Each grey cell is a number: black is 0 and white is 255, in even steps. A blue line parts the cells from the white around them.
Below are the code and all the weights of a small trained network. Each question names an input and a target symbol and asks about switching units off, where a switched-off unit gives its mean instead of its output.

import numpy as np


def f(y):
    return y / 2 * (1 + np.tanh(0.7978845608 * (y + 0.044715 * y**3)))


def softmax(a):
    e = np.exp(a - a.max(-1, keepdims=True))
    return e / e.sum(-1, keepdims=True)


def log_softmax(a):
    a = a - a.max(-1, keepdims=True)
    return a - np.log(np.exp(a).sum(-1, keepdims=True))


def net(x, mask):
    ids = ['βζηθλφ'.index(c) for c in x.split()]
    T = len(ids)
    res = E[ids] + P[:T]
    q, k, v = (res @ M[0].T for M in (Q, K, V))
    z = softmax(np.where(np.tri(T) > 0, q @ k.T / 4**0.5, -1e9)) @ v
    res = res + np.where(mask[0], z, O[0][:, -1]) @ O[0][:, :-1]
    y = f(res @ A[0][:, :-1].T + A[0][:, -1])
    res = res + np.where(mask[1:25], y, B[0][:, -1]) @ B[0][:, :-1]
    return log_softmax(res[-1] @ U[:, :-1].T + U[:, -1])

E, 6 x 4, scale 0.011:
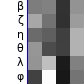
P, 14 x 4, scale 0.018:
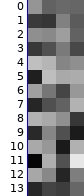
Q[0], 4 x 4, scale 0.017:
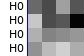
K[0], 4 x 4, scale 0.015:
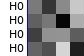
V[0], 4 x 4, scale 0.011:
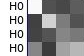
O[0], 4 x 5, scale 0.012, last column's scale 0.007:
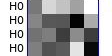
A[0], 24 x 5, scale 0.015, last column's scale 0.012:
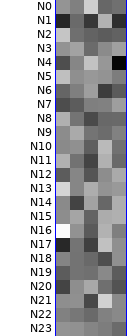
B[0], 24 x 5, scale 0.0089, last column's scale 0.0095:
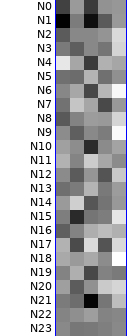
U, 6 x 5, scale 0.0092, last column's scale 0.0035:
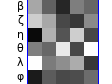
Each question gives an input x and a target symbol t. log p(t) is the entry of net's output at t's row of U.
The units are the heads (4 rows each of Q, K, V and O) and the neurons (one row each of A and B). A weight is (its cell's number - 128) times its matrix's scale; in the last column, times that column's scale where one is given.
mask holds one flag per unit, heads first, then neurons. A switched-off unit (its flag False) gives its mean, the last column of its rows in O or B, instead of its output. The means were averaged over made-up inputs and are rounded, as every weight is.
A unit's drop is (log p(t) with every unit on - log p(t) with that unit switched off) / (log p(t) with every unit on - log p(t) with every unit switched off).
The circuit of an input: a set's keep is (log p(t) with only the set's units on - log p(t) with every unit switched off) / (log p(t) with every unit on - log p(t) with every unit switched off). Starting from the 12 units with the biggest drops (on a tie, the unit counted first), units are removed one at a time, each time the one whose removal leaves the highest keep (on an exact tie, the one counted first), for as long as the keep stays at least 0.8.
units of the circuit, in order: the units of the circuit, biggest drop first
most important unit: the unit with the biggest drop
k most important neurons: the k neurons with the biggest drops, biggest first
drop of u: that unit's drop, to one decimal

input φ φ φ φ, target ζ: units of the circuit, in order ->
[H0 N6 N18]
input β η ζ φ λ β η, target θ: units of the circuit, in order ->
[H0 N6]
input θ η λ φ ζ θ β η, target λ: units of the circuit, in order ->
[H0 N4]
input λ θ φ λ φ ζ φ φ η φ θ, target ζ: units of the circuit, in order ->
[H0]
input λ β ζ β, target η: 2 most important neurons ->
[N17 N0]
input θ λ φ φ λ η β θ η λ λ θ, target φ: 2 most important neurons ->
[N1 N18]
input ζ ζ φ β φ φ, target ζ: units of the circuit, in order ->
[H0 N18]
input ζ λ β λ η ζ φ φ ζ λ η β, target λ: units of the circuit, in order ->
[H0 N4 N17]
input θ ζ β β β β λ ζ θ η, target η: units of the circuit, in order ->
[H0 N17]
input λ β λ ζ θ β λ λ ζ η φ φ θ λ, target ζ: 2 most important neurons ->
[N6 N18]
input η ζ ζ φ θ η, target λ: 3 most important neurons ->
[N4 N17 N20]
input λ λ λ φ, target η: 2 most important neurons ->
[N17 N6]
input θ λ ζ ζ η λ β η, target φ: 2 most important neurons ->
[N1 N17]
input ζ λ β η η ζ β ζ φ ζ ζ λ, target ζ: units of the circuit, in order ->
[H0]
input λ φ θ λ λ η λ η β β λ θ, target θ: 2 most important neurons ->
[N17 N6]
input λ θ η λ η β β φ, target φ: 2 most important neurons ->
[N1 N17]
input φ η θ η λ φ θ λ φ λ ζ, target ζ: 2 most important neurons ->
[N18 N14]
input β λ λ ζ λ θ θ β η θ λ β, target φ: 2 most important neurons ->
[N1 N18]
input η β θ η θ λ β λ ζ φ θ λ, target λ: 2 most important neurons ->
[N4 N20]
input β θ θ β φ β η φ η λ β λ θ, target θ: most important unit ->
N8
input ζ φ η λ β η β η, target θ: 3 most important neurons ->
[N17 N6 N7]
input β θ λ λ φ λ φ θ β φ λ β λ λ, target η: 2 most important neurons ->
[N17 N0]
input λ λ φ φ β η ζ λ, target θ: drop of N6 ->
0.2
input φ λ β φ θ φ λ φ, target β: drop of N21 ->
0.2
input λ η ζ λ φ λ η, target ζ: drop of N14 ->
0.2
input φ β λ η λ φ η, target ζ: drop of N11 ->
0.0
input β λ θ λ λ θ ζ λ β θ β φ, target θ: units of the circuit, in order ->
[N17]
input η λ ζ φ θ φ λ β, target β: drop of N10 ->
0.1
